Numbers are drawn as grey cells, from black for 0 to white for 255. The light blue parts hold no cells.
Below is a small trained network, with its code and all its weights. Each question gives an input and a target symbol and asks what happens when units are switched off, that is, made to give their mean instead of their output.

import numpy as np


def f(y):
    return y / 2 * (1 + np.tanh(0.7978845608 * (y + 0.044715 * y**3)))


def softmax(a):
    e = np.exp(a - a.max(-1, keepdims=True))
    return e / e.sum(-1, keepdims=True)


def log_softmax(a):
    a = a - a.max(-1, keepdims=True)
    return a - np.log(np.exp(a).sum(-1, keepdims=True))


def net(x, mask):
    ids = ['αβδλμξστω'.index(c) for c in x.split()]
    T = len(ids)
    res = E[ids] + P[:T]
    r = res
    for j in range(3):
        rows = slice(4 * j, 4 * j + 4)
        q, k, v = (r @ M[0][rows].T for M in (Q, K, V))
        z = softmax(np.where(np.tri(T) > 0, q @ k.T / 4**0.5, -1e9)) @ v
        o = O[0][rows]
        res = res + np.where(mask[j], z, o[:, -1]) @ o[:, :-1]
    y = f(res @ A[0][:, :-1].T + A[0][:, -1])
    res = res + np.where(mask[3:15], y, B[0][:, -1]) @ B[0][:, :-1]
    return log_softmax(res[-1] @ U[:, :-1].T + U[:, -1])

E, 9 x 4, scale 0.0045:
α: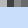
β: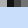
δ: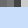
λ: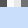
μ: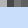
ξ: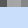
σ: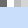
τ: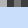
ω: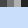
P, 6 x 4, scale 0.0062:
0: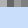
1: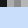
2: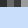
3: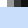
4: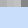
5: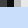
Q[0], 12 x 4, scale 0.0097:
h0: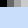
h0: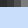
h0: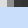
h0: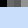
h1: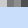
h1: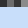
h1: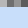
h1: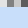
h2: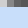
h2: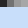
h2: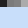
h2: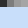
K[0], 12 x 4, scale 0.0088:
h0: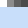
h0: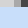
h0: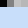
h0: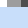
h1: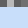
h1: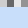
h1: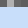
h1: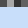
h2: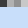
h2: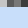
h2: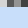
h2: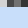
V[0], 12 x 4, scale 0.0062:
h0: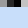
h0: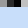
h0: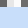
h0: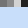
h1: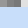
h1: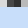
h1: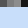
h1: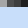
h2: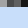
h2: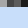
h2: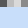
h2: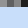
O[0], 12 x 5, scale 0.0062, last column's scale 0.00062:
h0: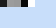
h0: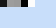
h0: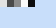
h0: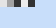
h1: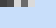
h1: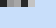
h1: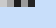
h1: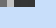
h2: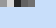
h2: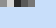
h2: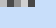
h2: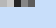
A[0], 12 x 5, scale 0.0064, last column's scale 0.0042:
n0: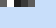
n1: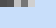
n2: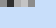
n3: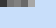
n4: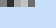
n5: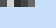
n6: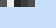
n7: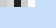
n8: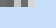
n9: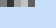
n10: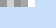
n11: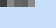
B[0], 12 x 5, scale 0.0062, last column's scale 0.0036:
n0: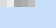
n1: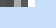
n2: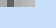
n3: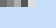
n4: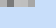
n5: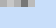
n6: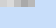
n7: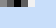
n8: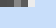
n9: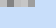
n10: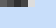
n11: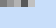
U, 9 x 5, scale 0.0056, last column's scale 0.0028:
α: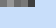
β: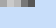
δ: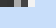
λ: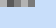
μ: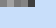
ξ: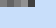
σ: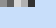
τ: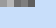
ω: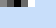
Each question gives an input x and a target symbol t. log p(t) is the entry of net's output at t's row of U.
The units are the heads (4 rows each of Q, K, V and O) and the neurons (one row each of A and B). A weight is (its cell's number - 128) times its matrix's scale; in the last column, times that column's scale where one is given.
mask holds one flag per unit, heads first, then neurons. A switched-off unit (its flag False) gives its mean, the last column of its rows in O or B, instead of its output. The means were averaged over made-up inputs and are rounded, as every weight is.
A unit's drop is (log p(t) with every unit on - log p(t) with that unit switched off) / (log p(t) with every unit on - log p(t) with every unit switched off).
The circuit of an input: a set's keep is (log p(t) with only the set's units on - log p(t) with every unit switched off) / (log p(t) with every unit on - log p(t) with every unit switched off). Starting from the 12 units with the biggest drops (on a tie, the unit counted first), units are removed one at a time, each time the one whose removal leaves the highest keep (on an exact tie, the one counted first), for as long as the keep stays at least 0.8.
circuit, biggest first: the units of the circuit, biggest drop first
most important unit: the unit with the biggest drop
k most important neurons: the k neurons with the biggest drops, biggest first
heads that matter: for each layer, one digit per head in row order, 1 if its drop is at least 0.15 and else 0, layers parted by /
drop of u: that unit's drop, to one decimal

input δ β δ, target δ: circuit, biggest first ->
(h0, h2, h1, n1)
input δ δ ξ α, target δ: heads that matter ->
101
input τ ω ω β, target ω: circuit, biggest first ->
(n7, h1, h0)
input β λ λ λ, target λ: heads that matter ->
101
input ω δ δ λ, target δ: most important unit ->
h2
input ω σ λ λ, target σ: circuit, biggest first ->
(h2, h0, n2)
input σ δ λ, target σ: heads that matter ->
111
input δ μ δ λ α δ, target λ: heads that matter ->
100
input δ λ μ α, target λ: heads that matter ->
101
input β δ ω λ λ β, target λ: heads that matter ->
100
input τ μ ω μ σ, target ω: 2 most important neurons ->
(n7, n10)
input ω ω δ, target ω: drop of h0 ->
0.4
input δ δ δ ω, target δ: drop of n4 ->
0.0
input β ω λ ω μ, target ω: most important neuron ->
(n7)
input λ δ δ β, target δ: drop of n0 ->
0.1
